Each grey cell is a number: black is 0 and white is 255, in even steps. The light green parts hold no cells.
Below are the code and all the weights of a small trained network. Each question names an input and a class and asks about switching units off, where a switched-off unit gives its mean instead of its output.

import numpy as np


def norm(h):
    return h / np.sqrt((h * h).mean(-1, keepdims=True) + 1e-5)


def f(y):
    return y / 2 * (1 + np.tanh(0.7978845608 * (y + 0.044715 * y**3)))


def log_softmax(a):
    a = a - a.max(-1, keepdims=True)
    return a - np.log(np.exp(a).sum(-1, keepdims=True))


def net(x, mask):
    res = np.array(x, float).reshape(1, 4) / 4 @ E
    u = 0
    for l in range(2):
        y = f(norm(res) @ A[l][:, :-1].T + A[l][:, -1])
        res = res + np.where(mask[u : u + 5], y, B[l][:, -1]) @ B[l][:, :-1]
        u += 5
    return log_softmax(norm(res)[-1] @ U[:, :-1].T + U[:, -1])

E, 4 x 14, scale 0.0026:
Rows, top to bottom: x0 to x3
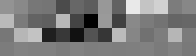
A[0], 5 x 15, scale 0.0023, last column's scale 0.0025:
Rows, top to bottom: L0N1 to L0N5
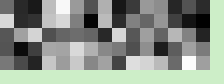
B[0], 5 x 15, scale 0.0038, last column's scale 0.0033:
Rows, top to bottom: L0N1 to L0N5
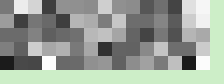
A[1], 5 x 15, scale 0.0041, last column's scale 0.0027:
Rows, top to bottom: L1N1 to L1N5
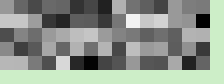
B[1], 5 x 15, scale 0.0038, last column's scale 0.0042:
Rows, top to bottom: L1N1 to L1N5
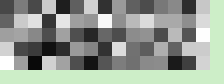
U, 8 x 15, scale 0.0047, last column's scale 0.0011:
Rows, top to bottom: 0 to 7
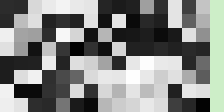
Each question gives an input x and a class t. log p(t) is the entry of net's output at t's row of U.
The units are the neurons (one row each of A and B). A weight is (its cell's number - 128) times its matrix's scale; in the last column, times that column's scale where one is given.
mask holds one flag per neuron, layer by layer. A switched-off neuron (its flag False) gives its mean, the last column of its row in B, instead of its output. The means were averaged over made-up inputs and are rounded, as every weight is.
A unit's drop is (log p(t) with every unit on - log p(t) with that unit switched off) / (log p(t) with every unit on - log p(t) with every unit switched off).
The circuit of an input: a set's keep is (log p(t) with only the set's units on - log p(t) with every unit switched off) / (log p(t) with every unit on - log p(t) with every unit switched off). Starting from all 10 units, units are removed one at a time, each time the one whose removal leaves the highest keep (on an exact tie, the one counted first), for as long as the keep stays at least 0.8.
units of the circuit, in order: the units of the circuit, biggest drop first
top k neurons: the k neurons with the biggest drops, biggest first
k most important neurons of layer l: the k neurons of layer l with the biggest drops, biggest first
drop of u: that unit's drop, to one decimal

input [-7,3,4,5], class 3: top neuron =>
(L1N5)
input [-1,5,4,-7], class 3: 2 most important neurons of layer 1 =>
(L1N1, L1N5)
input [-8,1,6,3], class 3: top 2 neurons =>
(L0N2, L0N1)
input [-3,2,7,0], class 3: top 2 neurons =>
(L1N5, L0N2)
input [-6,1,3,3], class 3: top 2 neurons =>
(L0N2, L0N1)
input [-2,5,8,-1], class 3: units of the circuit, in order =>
(L1N5, L1N1)
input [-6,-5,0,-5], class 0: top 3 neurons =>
(L1N4, L0N1, L0N4)
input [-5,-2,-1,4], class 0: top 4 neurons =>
(L0N4, L0N1, L1N4, L1N5)
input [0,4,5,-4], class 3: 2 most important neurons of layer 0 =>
(L0N1, L0N3)
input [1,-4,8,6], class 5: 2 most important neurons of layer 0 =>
(L0N5, L0N2)
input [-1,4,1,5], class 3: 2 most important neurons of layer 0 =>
(L0N1, L0N3)
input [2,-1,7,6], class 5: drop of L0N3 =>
0.2
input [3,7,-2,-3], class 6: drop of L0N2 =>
0.3
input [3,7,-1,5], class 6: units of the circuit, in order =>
(L0N2)
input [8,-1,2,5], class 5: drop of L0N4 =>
0.0
